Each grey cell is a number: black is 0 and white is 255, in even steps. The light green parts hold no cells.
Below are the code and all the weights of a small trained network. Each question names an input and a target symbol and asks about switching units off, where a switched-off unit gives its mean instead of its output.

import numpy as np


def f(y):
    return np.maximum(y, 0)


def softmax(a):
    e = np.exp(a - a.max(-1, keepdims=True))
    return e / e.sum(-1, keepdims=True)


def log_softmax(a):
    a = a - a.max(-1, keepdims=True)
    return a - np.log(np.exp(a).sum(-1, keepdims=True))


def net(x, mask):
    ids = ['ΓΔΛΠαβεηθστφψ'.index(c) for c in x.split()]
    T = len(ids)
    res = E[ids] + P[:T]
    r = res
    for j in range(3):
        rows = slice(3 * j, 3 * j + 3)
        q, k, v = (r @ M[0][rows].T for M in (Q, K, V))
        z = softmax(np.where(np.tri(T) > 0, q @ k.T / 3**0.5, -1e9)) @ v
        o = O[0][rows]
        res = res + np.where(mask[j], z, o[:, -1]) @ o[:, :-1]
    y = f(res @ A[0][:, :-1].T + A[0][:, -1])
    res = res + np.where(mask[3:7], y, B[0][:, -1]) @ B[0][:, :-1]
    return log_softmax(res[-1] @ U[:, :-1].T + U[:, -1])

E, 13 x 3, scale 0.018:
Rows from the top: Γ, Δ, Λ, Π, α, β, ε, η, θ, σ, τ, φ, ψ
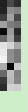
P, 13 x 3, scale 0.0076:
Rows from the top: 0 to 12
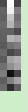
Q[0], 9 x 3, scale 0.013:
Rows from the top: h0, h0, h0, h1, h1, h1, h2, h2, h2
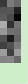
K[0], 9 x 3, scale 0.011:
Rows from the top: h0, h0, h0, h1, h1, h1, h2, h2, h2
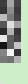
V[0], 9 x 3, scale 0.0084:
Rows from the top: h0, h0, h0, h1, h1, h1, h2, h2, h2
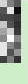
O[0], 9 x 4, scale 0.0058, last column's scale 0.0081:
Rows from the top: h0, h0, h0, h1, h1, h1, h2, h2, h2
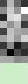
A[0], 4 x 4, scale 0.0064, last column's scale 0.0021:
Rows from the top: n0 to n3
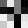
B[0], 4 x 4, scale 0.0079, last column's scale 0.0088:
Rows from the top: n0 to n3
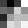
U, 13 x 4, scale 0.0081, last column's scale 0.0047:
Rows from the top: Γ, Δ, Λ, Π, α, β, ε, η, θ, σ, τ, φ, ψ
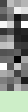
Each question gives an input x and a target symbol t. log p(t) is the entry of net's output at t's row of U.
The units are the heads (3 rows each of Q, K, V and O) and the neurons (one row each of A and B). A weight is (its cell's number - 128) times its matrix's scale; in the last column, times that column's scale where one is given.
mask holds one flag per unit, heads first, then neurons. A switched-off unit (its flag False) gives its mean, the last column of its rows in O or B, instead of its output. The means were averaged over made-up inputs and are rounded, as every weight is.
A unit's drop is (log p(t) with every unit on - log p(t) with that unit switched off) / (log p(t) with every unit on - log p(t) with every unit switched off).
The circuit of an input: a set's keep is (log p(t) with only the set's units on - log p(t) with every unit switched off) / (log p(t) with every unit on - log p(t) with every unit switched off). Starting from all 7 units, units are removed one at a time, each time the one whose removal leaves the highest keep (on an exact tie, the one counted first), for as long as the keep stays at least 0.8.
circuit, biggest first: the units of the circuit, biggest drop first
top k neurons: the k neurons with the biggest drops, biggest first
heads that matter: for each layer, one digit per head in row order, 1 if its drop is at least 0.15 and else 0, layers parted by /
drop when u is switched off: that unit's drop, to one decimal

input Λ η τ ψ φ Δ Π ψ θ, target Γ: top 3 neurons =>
n2; n3; n0
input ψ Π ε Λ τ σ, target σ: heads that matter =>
100
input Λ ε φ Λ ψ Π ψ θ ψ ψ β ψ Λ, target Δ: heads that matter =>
011
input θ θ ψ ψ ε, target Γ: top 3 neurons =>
n2; n3; n0
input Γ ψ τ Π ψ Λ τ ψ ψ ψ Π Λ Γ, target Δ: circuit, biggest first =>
h0; h2
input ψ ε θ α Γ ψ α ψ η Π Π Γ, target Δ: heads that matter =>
111
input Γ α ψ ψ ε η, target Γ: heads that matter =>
010
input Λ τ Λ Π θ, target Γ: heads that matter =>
000
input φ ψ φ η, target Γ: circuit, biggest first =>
n2; n3; h1
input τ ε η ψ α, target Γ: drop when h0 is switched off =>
0.3
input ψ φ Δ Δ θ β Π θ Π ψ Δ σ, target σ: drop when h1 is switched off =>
0.0
